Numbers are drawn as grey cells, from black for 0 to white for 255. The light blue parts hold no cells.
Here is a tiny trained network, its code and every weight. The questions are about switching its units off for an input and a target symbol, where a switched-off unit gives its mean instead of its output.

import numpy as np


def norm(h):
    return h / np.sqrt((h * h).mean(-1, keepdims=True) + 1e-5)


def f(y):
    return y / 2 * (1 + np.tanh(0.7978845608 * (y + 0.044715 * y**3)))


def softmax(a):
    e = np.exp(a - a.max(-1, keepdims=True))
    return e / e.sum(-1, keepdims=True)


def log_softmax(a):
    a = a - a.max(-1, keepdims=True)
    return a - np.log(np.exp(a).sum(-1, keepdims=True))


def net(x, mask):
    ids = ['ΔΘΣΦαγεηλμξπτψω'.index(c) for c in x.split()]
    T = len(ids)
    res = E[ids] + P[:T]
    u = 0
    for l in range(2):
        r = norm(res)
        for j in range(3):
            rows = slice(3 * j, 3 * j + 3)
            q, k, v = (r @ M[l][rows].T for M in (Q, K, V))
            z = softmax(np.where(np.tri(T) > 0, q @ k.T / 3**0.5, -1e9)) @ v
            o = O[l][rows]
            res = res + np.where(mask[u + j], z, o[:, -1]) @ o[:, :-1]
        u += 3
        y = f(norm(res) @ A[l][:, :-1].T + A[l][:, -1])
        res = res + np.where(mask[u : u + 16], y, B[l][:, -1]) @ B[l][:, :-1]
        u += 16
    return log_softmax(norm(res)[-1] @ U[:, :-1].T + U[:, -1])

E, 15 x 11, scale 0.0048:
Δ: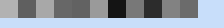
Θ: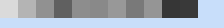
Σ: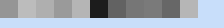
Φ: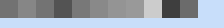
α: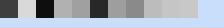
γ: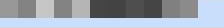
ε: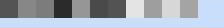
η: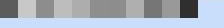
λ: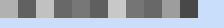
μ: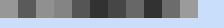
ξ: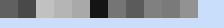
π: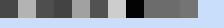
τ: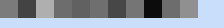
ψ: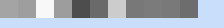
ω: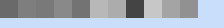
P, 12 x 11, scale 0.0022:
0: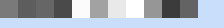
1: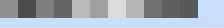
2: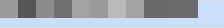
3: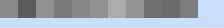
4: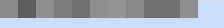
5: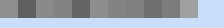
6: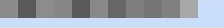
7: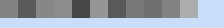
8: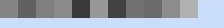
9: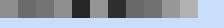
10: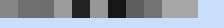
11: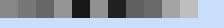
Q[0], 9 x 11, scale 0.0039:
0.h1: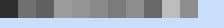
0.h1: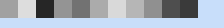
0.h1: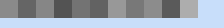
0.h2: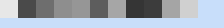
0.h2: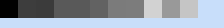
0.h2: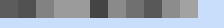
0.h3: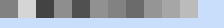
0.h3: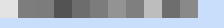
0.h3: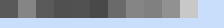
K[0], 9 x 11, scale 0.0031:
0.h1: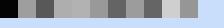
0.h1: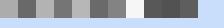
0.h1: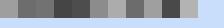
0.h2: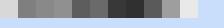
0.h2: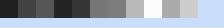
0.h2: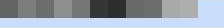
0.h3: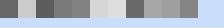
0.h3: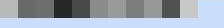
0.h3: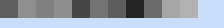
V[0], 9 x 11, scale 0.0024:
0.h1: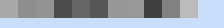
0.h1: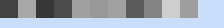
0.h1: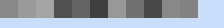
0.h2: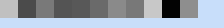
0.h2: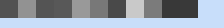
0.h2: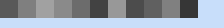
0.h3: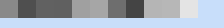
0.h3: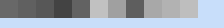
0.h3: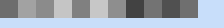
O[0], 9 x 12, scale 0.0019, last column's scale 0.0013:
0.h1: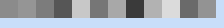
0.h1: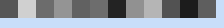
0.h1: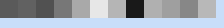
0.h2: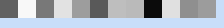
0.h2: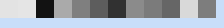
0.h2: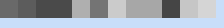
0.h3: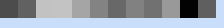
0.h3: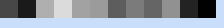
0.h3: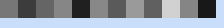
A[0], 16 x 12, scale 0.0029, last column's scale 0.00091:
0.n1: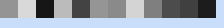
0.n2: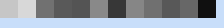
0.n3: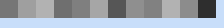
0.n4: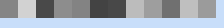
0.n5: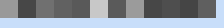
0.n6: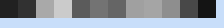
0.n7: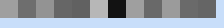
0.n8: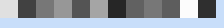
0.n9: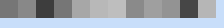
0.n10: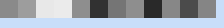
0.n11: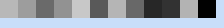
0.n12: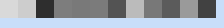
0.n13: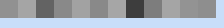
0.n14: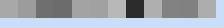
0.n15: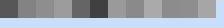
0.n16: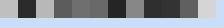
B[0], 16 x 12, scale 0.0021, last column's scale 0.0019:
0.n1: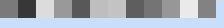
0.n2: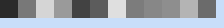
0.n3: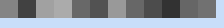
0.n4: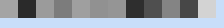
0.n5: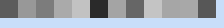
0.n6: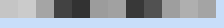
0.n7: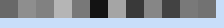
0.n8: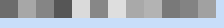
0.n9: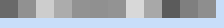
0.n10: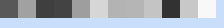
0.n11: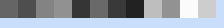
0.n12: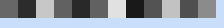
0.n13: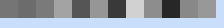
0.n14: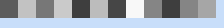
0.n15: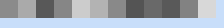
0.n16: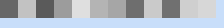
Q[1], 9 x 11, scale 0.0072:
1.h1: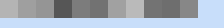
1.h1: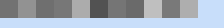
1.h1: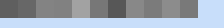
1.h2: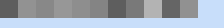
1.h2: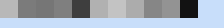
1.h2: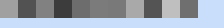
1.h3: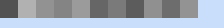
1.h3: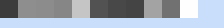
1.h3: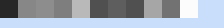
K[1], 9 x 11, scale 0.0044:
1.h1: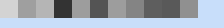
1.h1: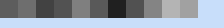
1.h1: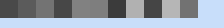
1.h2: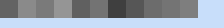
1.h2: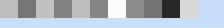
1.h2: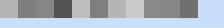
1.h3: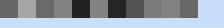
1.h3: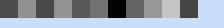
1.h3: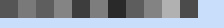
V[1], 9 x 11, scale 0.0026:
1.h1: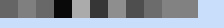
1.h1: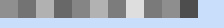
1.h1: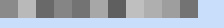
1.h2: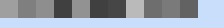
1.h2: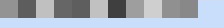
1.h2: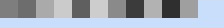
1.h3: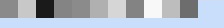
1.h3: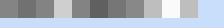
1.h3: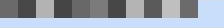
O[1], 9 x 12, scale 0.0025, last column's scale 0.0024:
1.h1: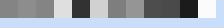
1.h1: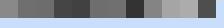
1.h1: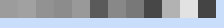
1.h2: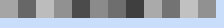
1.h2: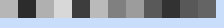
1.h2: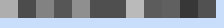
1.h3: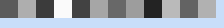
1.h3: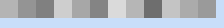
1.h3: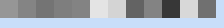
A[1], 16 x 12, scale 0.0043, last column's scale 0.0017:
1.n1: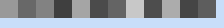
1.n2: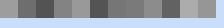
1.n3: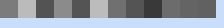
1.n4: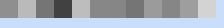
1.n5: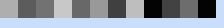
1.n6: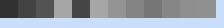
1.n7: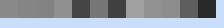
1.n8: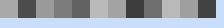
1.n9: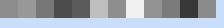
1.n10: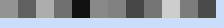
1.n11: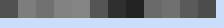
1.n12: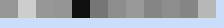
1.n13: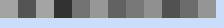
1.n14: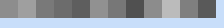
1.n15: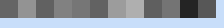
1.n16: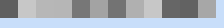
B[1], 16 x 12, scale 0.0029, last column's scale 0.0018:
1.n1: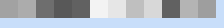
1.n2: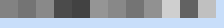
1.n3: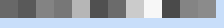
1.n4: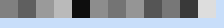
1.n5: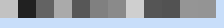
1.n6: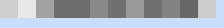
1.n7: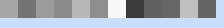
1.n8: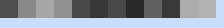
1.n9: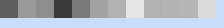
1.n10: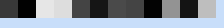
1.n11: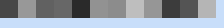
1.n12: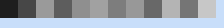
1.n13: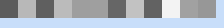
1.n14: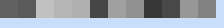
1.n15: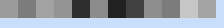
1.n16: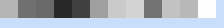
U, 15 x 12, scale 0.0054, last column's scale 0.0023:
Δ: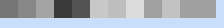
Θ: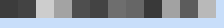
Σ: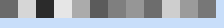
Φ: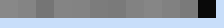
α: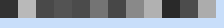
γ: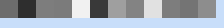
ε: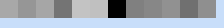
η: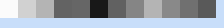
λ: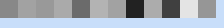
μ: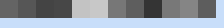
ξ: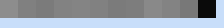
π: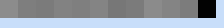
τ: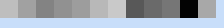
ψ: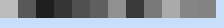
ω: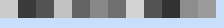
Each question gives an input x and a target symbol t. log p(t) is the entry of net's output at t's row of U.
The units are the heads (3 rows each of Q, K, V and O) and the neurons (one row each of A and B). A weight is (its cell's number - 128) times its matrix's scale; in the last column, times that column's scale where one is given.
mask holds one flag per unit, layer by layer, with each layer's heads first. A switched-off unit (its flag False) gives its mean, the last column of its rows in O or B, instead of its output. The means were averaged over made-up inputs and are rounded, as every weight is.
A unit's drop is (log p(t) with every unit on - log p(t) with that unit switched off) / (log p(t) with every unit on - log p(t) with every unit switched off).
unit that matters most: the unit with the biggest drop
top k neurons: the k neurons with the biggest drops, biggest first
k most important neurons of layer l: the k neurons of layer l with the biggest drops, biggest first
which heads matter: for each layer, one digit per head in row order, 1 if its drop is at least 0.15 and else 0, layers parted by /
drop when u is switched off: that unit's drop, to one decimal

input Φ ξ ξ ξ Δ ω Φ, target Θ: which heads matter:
010 / 000
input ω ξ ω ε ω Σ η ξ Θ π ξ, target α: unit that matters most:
1.n11
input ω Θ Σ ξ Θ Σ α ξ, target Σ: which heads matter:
000 / 001
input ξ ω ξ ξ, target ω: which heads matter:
000 / 010
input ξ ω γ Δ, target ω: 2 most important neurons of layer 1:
[1.n5, 1.n15]
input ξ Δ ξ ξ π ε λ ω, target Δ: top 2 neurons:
[1.n16, 0.n14]
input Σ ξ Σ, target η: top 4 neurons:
[1.n4, 0.n11, 1.n10, 1.n2]
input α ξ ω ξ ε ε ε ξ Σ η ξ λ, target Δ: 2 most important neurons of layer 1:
[1.n1, 1.n9]
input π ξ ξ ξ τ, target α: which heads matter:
000 / 001
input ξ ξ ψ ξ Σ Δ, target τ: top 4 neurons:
[0.n16, 1.n4, 0.n7, 0.n8]
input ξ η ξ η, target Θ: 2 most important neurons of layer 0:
[0.n12, 0.n1]
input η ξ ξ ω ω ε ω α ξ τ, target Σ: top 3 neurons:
[0.n16, 0.n5, 0.n8]
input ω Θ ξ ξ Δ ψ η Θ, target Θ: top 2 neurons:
[0.n12, 0.n10]
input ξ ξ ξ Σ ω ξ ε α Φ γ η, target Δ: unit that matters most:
0.n10
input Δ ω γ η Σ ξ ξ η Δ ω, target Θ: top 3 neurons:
[0.n10, 1.n10, 0.n16]
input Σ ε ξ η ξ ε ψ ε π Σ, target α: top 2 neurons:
[0.n14, 1.n11]
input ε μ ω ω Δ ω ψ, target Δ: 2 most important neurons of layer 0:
[0.n10, 0.n12]
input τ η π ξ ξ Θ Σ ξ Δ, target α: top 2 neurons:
[0.n7, 0.n16]
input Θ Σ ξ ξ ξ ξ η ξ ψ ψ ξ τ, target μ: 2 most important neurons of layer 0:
[0.n16, 0.n8]
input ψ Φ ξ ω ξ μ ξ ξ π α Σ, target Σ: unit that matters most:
1.h3
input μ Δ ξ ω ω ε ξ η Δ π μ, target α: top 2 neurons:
[0.n16, 1.n11]
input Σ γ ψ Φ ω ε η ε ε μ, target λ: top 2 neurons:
[0.n16, 0.n8]
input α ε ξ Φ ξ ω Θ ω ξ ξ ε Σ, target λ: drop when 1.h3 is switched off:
0.1
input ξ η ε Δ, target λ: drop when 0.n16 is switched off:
0.2
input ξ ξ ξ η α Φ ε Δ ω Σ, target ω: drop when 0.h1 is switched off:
0.0
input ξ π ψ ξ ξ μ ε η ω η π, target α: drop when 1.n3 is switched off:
0.1
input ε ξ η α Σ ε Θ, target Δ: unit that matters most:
0.n14
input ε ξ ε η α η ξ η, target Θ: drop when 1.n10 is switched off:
0.1
